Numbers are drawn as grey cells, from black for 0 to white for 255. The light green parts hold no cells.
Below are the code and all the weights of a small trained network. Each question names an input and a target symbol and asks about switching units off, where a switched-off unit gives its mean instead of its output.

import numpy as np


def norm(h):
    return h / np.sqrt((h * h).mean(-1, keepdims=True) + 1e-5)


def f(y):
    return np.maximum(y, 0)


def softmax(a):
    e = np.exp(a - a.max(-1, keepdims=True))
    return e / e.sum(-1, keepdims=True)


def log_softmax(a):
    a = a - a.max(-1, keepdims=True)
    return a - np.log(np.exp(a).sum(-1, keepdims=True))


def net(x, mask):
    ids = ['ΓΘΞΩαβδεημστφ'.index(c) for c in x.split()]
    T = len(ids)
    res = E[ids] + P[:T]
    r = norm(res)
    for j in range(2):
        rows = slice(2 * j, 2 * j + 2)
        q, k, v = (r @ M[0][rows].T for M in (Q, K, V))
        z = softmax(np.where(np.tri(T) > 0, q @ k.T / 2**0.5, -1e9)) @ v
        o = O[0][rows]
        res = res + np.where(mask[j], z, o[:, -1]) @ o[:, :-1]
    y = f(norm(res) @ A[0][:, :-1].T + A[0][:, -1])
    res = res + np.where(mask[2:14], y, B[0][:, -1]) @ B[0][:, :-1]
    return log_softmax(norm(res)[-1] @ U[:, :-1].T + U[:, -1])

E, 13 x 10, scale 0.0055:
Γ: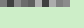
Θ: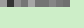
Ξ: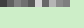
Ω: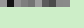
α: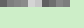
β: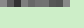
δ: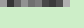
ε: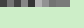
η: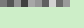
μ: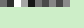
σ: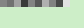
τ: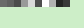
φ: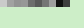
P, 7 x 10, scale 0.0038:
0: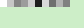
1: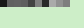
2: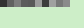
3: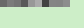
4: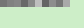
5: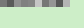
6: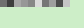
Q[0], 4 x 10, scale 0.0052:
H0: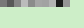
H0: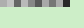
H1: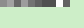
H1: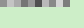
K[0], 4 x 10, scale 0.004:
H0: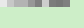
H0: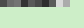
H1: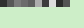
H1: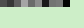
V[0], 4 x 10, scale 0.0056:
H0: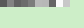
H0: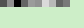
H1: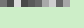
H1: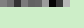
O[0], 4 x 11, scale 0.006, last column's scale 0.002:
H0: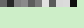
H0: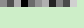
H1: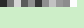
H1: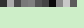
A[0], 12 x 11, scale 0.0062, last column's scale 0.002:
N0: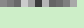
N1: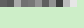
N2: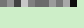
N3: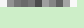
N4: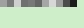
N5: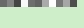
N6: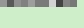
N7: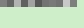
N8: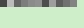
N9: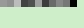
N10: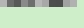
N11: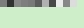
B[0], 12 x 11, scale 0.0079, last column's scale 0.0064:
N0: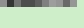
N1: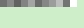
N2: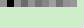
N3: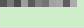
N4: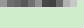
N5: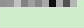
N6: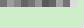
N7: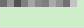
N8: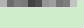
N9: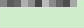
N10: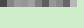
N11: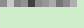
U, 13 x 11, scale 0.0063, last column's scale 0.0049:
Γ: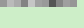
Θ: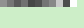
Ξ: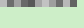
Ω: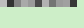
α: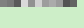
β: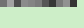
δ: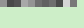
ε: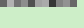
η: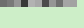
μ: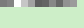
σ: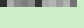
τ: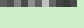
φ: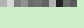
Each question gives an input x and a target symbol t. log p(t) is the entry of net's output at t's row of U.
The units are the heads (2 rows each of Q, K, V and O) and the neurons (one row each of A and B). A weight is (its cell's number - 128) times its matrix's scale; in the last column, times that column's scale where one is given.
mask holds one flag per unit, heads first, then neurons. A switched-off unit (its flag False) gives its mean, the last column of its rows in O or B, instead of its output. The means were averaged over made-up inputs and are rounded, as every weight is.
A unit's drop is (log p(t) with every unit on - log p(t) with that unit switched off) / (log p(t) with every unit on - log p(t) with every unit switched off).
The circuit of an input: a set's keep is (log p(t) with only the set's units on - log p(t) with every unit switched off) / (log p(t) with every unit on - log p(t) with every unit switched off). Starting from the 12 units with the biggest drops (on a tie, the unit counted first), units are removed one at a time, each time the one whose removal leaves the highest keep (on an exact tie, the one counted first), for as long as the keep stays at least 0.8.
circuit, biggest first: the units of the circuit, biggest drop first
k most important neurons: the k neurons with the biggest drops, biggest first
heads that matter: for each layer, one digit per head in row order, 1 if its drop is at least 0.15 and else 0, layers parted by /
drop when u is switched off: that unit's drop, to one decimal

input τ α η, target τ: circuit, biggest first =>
[H0 N9]
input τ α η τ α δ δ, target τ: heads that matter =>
10
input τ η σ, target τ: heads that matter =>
10
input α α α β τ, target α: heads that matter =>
01
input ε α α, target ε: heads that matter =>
11
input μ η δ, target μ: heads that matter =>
10
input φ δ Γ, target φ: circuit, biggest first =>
[H0]
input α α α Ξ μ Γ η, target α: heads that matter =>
01
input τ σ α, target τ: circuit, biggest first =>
[H0 N9]
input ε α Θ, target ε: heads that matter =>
11
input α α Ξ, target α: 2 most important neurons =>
[N4 N6]
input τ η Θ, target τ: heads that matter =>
10
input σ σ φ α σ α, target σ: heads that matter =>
01
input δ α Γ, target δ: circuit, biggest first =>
[H1 H0 N2]
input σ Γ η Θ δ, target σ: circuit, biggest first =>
[H1 N4]
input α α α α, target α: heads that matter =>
11
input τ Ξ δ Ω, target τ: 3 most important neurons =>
[N9 N6 N3]
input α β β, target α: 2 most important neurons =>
[N10 N4]
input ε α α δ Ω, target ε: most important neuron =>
[N11]
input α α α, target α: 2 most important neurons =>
[N4 N6]
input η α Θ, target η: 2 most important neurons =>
[N4 N8]
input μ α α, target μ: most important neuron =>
[N5]
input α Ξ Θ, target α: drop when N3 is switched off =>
0.0
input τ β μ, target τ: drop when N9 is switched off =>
0.3
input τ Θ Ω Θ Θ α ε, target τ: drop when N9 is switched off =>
0.2
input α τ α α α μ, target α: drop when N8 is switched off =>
0.1
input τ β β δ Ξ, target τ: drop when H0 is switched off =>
0.8
